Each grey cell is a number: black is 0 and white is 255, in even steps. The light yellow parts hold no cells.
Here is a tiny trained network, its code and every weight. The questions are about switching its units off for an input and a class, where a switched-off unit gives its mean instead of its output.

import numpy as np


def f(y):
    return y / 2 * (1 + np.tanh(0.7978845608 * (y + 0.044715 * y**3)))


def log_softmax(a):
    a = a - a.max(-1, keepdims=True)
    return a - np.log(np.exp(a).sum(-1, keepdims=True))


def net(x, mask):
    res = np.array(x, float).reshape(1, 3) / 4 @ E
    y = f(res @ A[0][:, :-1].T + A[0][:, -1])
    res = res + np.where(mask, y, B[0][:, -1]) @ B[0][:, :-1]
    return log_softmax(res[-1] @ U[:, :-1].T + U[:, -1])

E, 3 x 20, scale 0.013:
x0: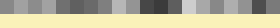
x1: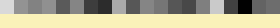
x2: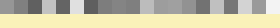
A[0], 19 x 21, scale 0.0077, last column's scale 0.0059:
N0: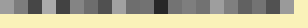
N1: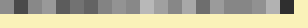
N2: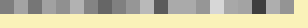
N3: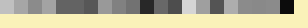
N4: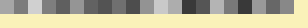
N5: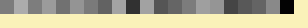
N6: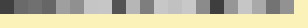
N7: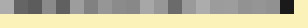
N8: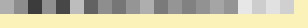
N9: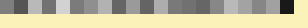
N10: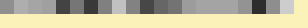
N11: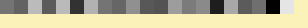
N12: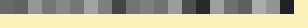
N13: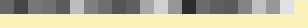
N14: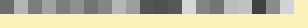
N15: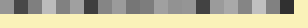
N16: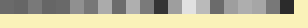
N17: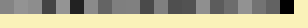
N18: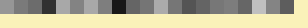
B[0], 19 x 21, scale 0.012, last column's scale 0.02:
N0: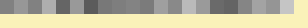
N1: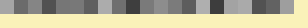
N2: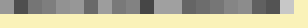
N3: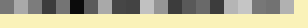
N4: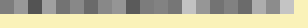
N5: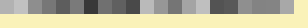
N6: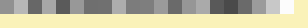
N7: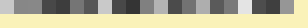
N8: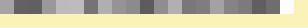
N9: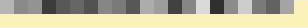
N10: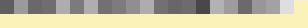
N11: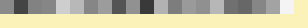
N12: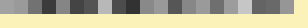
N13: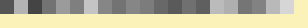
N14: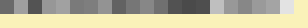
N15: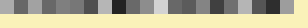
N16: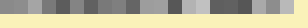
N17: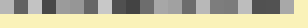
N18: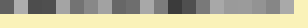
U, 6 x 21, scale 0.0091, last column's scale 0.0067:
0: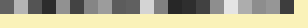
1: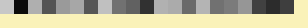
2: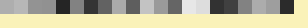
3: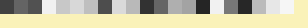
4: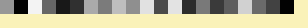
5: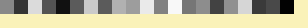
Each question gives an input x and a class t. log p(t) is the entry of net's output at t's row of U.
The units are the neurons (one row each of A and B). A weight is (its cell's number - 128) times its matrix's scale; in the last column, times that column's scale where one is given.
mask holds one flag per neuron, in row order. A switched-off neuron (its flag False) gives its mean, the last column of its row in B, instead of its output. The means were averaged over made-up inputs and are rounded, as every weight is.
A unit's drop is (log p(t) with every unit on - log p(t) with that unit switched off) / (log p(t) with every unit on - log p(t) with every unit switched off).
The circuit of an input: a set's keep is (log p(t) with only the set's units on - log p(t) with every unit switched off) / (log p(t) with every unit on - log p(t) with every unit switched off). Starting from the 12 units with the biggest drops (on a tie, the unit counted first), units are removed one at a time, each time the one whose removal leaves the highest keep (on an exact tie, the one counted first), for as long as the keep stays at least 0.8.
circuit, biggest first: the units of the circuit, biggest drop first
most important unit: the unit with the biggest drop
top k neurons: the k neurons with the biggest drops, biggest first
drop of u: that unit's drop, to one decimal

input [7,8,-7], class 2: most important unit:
N0
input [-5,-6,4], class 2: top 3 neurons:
(N6; N14; N10)
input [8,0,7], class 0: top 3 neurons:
(N14; N10; N3)
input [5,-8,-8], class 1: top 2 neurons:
(N11; N17)
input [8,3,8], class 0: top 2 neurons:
(N10; N14)
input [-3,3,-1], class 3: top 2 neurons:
(N3; N9)
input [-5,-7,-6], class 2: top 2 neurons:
(N6; N8)
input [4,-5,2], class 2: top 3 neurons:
(N6; N16; N13)
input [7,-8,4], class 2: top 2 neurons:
(N6; N16)
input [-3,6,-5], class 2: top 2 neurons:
(N4; N8)
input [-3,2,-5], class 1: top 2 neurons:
(N17; N10)
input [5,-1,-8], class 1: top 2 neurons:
(N11; N17)
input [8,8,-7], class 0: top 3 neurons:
(N10; N3; N6)
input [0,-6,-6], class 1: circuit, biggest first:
(N11)
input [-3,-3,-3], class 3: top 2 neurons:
(N3; N11)
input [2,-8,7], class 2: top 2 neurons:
(N6; N16)
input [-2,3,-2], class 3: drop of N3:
0.2
